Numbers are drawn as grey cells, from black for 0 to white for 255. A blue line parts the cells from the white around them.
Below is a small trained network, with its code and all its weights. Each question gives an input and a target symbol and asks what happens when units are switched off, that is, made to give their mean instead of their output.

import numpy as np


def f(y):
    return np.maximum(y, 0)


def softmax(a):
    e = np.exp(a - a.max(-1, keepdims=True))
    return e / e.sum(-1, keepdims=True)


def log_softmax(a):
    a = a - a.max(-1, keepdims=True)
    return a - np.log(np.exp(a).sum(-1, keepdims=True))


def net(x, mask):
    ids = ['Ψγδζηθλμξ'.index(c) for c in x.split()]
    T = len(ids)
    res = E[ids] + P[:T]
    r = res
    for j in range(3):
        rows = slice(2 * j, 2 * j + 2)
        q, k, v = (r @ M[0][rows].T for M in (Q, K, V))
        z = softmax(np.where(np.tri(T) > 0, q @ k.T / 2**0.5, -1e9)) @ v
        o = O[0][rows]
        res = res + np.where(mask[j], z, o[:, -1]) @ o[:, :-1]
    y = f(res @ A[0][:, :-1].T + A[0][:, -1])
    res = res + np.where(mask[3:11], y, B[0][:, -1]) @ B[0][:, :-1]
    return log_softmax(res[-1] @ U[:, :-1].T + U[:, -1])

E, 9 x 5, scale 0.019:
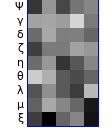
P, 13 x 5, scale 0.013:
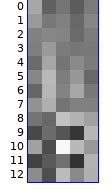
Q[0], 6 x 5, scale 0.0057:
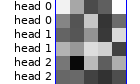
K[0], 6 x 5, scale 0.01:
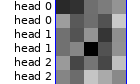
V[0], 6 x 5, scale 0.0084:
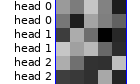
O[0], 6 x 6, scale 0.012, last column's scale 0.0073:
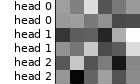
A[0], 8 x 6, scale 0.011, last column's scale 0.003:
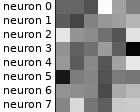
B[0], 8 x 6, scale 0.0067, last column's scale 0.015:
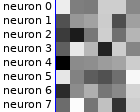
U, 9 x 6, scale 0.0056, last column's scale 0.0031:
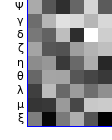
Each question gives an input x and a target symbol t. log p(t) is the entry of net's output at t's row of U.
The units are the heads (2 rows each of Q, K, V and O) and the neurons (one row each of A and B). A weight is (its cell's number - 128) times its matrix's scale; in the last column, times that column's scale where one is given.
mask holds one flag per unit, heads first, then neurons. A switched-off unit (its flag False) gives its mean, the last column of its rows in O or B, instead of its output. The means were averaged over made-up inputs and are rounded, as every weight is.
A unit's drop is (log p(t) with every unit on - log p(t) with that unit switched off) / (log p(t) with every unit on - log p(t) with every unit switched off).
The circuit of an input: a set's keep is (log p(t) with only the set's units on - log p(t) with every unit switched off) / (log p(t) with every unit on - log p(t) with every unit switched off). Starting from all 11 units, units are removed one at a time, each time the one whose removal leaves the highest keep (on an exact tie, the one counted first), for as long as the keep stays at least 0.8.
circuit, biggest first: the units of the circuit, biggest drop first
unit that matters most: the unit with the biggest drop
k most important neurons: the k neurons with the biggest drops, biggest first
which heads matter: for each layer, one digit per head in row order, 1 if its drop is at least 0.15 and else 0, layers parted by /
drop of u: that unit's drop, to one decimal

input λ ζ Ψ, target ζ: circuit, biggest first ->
[head 1; neuron 0; head 0]
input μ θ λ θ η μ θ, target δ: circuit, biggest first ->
[head 2; head 1]
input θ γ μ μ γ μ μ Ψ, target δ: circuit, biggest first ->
[head 2; head 0]
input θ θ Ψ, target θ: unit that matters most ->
head 2
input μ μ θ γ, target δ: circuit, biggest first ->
[neuron 7; head 1; head 2]
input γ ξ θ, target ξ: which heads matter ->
110
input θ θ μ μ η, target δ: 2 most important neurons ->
[neuron 5; neuron 2]
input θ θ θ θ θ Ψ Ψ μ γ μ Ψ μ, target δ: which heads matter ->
001
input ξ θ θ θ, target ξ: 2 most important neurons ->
[neuron 2; neuron 7]
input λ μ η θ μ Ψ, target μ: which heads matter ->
011
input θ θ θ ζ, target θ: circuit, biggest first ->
[head 2; neuron 5; neuron 4]
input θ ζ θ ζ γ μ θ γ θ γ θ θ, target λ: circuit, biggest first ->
[neuron 7; head 2; head 0]
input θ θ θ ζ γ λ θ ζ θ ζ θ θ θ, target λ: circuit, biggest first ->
[head 2; neuron 7; head 0]
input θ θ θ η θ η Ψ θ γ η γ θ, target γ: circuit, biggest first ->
[head 1]
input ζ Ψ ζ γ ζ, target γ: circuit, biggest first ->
[head 1; neuron 0]
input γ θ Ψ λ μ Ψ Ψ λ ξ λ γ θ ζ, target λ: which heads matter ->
011
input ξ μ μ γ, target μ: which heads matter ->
011
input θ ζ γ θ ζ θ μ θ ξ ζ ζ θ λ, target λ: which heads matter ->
001
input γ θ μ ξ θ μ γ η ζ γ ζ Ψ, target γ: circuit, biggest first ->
[head 1; neuron 0]
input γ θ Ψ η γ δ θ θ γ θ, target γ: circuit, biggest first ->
[head 1; head 2]
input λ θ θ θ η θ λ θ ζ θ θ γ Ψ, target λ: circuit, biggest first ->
[head 2]
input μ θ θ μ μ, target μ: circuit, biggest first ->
[head 2; head 1]
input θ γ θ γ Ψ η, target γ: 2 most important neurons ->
[neuron 5; neuron 7]
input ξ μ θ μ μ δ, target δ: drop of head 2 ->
0.2
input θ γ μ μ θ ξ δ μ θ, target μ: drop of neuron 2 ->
0.2
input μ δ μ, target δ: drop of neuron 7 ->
0.2
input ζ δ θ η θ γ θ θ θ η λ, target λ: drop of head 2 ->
0.4
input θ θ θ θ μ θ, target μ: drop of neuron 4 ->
0.1
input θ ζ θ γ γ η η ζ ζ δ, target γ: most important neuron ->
[neuron 5]
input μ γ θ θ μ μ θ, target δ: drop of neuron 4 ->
-0.2
